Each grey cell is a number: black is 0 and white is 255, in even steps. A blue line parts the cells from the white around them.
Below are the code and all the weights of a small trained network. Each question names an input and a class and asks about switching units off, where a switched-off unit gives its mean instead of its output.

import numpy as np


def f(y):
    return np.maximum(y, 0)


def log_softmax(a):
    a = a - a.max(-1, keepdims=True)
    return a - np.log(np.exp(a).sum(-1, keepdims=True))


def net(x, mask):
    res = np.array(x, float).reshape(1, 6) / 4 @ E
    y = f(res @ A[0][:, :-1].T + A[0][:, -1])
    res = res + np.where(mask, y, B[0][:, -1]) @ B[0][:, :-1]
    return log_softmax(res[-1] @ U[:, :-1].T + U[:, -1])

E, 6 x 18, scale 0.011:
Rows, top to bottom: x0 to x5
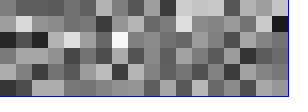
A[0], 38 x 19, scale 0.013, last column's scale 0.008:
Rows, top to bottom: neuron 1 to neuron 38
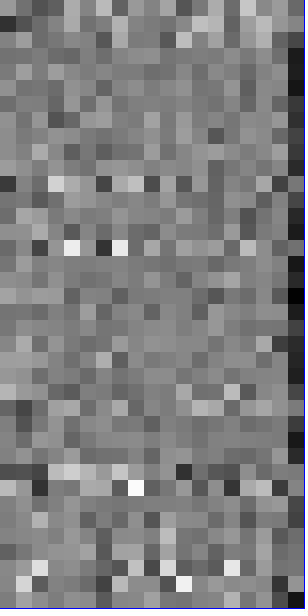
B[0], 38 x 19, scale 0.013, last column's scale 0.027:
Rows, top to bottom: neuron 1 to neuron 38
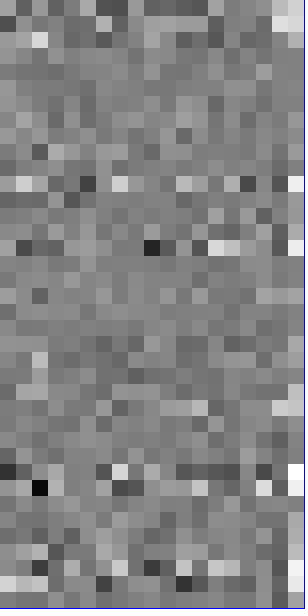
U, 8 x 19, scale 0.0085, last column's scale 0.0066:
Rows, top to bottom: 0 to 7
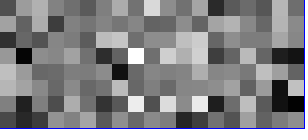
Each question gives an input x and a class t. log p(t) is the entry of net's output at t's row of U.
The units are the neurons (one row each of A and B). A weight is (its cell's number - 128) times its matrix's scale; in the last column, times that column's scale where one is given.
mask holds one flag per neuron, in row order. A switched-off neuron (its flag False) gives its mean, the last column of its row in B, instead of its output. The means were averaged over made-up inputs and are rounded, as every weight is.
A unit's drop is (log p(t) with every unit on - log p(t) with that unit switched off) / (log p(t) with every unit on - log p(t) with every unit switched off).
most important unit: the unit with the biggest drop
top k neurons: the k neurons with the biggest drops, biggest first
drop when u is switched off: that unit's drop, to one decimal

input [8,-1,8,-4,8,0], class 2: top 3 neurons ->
[neuron 30; neuron 2; neuron 26]
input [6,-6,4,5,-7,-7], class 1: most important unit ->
neuron 16
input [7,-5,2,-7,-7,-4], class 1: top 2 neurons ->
[neuron 1; neuron 31]
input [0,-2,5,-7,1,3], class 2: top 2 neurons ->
[neuron 2; neuron 37]
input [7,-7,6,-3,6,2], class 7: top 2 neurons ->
[neuron 1; neuron 30]
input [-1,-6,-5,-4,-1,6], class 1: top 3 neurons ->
[neuron 30; neuron 31; neuron 12]
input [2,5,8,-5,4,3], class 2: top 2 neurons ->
[neuron 2; neuron 30]
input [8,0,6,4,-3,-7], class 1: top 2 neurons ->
[neuron 16; neuron 31]
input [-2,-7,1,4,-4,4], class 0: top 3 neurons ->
[neuron 16; neuron 31; neuron 36]
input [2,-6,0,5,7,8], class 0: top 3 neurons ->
[neuron 16; neuron 36; neuron 1]
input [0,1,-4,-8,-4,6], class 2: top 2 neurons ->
[neuron 37; neuron 16]
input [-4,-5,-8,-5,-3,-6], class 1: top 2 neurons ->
[neuron 31; neuron 12]
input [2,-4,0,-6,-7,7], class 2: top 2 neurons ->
[neuron 37; neuron 3]
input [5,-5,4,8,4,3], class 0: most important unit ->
neuron 36
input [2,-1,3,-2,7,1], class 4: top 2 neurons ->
[neuron 31; neuron 1]
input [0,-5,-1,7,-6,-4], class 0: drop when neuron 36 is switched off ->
0.7
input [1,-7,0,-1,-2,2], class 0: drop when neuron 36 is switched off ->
0.3
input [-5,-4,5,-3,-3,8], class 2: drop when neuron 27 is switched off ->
0.0
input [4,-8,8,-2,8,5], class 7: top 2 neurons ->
[neuron 30; neuron 1]
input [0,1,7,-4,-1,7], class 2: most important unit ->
neuron 16
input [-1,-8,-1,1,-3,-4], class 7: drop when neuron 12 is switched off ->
0.3
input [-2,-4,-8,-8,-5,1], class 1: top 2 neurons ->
[neuron 31; neuron 12]
